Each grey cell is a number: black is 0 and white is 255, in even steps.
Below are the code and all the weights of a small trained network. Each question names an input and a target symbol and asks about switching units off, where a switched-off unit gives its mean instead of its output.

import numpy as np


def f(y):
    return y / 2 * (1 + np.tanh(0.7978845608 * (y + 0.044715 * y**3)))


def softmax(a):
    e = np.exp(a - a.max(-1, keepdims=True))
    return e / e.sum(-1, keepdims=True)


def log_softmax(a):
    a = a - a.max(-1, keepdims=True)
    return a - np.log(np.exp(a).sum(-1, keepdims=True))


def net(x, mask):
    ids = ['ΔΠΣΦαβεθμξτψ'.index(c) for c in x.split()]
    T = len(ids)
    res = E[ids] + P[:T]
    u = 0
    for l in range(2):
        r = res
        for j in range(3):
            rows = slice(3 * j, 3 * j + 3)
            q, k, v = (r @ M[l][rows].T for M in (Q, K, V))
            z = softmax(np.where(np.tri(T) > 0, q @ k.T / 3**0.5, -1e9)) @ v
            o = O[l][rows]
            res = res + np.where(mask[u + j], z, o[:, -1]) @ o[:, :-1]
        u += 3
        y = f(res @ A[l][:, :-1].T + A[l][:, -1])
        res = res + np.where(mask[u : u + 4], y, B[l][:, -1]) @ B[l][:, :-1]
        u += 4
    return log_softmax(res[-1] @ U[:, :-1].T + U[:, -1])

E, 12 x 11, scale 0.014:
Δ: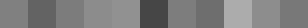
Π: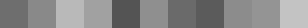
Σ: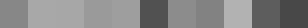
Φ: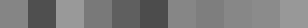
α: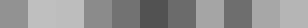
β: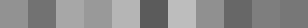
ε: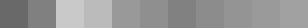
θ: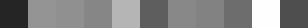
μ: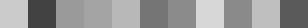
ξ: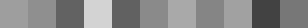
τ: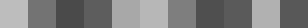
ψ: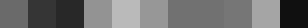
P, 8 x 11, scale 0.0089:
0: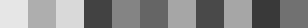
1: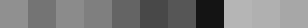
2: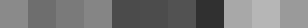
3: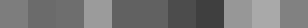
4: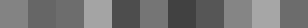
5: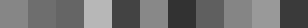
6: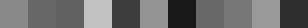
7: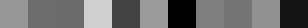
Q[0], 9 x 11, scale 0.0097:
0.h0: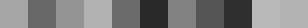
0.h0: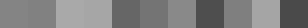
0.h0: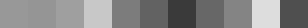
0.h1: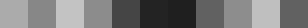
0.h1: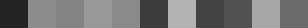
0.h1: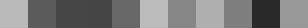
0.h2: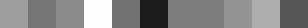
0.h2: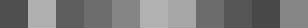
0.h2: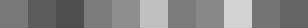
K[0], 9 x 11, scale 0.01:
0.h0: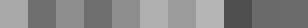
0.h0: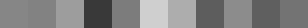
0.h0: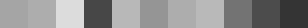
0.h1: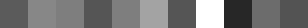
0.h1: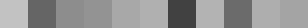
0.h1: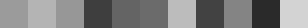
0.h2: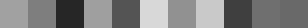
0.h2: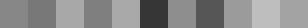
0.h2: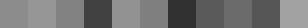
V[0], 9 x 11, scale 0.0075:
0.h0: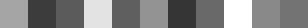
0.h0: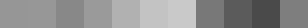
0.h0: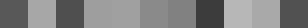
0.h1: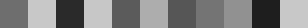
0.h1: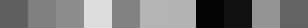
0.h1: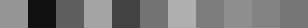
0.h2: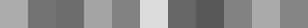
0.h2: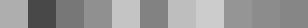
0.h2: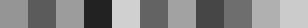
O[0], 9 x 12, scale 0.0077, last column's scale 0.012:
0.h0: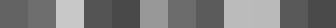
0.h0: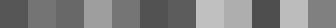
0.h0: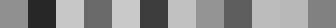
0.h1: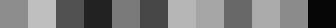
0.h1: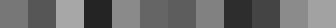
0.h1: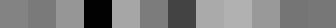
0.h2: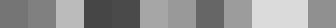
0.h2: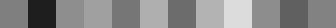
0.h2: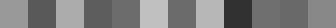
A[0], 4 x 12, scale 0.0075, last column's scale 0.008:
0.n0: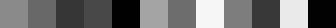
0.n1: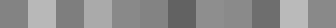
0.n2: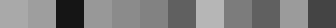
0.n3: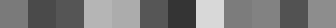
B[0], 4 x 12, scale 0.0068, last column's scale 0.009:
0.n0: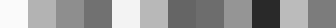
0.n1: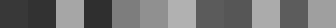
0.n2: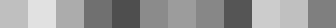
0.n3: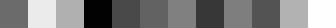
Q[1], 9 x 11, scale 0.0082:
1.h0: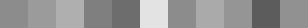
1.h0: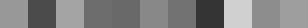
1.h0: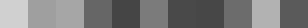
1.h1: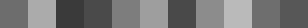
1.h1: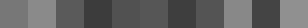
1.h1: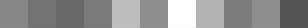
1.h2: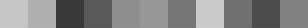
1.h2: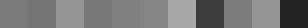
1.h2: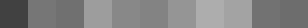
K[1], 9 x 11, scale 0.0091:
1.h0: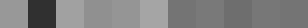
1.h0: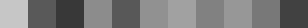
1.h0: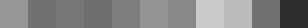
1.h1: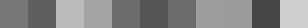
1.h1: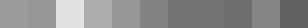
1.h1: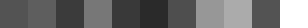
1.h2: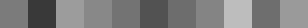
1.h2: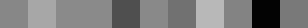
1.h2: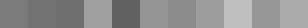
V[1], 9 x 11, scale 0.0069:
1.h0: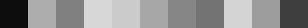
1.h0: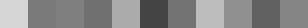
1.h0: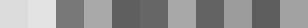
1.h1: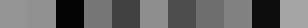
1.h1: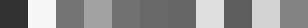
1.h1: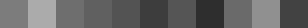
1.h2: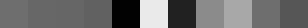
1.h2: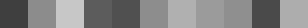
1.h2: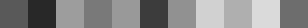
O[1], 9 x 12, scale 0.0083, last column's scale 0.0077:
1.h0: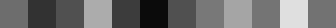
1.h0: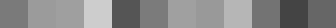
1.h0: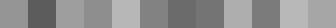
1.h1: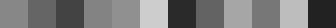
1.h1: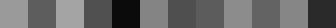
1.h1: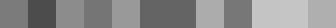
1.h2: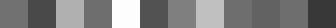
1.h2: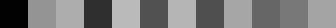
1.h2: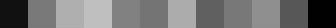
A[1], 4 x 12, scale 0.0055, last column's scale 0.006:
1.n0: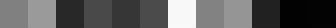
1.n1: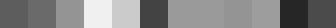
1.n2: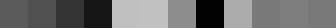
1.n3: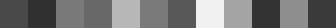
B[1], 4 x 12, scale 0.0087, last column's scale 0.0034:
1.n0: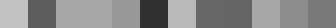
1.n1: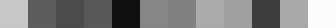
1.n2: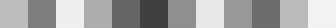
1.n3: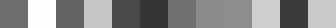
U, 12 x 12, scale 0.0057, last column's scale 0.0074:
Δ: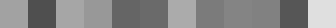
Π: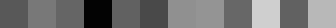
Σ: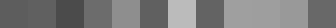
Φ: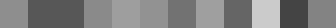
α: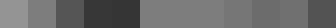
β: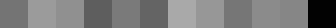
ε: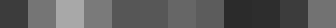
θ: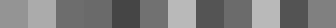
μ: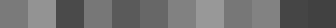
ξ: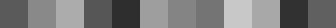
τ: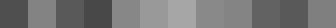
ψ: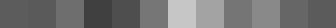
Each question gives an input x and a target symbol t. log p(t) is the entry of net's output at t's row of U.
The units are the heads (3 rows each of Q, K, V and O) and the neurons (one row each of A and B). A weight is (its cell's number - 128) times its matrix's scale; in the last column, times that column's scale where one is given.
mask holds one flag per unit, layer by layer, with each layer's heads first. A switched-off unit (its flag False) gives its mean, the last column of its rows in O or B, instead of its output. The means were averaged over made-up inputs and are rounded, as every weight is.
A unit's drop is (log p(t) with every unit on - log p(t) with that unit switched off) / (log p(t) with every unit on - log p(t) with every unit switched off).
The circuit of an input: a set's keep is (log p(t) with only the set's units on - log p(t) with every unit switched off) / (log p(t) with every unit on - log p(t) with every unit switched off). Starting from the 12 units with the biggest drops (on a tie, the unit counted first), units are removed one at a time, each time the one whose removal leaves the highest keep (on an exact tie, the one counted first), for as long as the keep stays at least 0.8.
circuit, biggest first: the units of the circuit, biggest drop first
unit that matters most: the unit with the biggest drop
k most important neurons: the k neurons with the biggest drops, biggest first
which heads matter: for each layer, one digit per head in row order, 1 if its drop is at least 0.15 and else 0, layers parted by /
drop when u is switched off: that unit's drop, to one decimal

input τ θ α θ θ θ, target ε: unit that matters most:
0.h0
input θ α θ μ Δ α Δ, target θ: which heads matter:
100 / 011
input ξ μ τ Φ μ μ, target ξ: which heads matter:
110 / 000
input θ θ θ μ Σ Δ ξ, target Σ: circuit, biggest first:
0.h2, 1.h0
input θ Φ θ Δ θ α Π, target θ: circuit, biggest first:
0.h0, 1.h2, 0.h2
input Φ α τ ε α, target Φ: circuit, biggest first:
0.n3, 1.h2, 1.h1
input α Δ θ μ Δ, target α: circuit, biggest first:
0.h0, 0.h1, 1.h1, 1.h2
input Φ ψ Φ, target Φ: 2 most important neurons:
0.n3, 0.n1
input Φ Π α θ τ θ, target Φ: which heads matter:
001 / 011
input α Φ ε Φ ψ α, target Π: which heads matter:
010 / 001
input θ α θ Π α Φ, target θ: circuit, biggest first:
0.h0, 1.h2, 1.h0, 0.h2
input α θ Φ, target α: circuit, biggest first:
0.h0, 1.h1
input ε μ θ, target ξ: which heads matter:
011 / 000
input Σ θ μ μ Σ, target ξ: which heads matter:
111 / 000
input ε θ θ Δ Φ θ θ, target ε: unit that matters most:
0.h1
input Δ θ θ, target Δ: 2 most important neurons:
0.n3, 0.n1
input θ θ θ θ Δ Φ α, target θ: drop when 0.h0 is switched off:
0.9
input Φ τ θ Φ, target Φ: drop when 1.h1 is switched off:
0.2
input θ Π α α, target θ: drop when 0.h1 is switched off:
0.1
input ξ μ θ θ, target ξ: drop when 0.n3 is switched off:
0.1
